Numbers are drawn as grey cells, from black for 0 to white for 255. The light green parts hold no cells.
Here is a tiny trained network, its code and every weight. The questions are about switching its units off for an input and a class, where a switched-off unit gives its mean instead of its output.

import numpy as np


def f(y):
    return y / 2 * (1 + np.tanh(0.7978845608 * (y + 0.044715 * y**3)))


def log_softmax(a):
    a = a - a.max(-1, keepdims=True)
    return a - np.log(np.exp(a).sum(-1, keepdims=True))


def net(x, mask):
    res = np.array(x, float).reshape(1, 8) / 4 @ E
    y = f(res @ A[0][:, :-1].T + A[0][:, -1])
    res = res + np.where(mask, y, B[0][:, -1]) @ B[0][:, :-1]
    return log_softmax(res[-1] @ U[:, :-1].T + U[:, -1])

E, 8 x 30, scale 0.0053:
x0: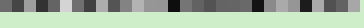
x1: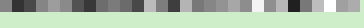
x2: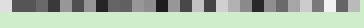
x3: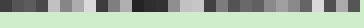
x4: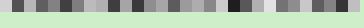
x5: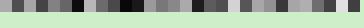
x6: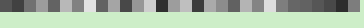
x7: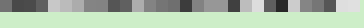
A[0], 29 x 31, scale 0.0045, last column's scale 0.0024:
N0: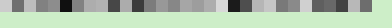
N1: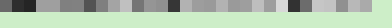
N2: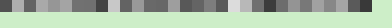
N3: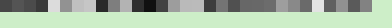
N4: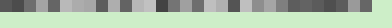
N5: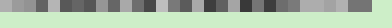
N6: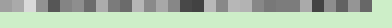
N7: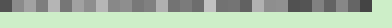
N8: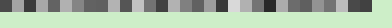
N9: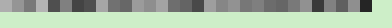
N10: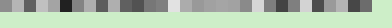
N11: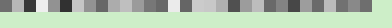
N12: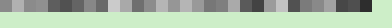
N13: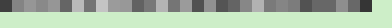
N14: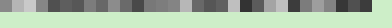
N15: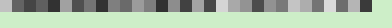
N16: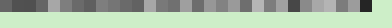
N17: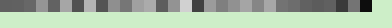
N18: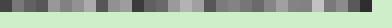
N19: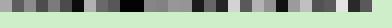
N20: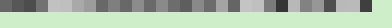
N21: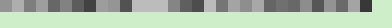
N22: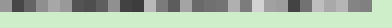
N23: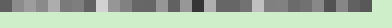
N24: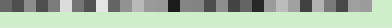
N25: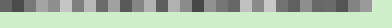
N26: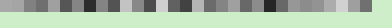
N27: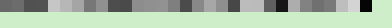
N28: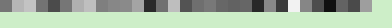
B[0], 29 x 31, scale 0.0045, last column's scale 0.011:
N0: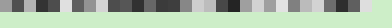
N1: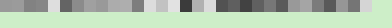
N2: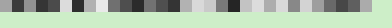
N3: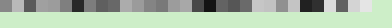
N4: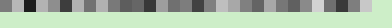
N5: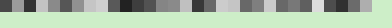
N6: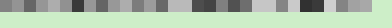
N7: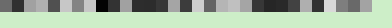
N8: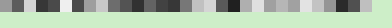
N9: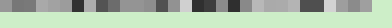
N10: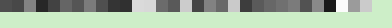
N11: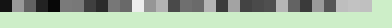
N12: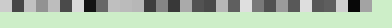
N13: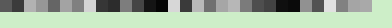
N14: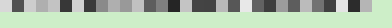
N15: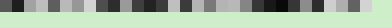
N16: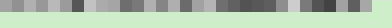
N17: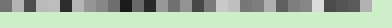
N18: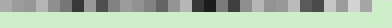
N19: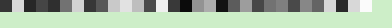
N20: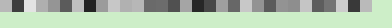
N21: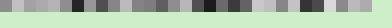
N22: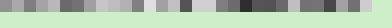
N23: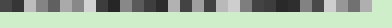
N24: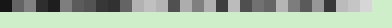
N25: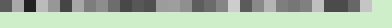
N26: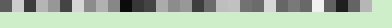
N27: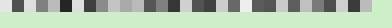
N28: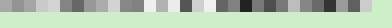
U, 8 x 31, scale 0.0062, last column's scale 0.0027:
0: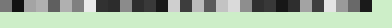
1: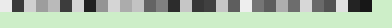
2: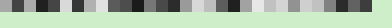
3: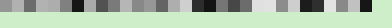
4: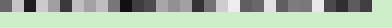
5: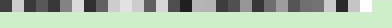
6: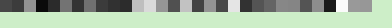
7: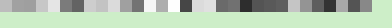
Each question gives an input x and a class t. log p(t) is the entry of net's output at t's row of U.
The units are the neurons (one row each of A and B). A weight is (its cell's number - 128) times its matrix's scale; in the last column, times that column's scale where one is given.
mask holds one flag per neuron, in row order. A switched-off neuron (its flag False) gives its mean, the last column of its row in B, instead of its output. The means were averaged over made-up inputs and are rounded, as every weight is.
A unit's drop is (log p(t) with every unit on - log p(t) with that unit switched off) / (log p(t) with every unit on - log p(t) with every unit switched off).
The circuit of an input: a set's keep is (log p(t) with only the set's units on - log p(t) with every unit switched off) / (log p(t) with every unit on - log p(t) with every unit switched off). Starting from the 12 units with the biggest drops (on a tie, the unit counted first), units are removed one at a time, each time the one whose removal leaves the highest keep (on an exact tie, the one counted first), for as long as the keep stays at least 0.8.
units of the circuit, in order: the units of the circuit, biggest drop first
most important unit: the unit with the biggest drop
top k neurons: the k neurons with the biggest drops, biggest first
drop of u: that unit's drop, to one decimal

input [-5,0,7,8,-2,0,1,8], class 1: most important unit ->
N20
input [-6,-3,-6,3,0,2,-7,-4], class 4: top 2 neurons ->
[N5, N26]
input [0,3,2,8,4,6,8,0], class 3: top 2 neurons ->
[N3, N18]
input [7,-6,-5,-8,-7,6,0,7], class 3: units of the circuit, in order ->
[N21, N6]
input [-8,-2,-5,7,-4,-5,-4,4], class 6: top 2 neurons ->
[N11, N10]
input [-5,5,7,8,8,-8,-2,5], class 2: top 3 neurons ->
[N0, N19, N23]
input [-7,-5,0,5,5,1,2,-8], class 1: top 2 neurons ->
[N12, N14]
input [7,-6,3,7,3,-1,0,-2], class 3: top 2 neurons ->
[N3, N10]
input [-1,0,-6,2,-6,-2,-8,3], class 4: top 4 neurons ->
[N26, N5, N15, N0]
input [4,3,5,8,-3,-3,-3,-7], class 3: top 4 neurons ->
[N3, N18, N27, N20]
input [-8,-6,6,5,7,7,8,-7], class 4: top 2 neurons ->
[N17, N25]
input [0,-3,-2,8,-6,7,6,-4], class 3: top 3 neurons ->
[N3, N18, N0]
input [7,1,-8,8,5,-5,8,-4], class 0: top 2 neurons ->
[N7, N13]
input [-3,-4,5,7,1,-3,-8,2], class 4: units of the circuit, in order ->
[N26]
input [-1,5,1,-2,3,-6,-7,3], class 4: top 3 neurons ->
[N26, N19, N5]
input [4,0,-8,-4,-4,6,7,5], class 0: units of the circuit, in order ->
[N23, N13]
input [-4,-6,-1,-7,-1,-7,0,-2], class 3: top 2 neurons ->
[N6, N19]
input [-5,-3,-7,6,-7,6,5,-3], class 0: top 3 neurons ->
[N13, N23, N0]
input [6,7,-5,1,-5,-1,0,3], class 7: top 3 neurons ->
[N1, N22, N10]
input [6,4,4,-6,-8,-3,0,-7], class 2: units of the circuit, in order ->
[N8]
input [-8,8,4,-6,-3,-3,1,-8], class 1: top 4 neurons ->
[N12, N14, N24, N28]
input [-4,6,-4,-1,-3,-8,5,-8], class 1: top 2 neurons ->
[N12, N19]
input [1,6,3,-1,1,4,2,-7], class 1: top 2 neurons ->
[N14, N12]
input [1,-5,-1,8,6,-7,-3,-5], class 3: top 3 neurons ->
[N3, N19, N18]
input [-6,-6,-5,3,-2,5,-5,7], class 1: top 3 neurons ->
[N27, N20, N24]
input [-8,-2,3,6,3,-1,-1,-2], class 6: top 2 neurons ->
[N10, N11]
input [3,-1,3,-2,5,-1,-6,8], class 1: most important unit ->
N27
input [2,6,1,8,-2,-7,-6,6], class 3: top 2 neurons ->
[N3, N19]
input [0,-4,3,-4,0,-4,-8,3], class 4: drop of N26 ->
0.2
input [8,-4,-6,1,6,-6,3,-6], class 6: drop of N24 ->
1.4
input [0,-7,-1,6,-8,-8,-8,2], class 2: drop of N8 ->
0.5
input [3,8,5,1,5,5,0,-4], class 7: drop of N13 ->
0.0
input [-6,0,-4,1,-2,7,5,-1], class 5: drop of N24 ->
0.1
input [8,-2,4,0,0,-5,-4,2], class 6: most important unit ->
N24
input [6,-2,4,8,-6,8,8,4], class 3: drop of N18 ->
0.4
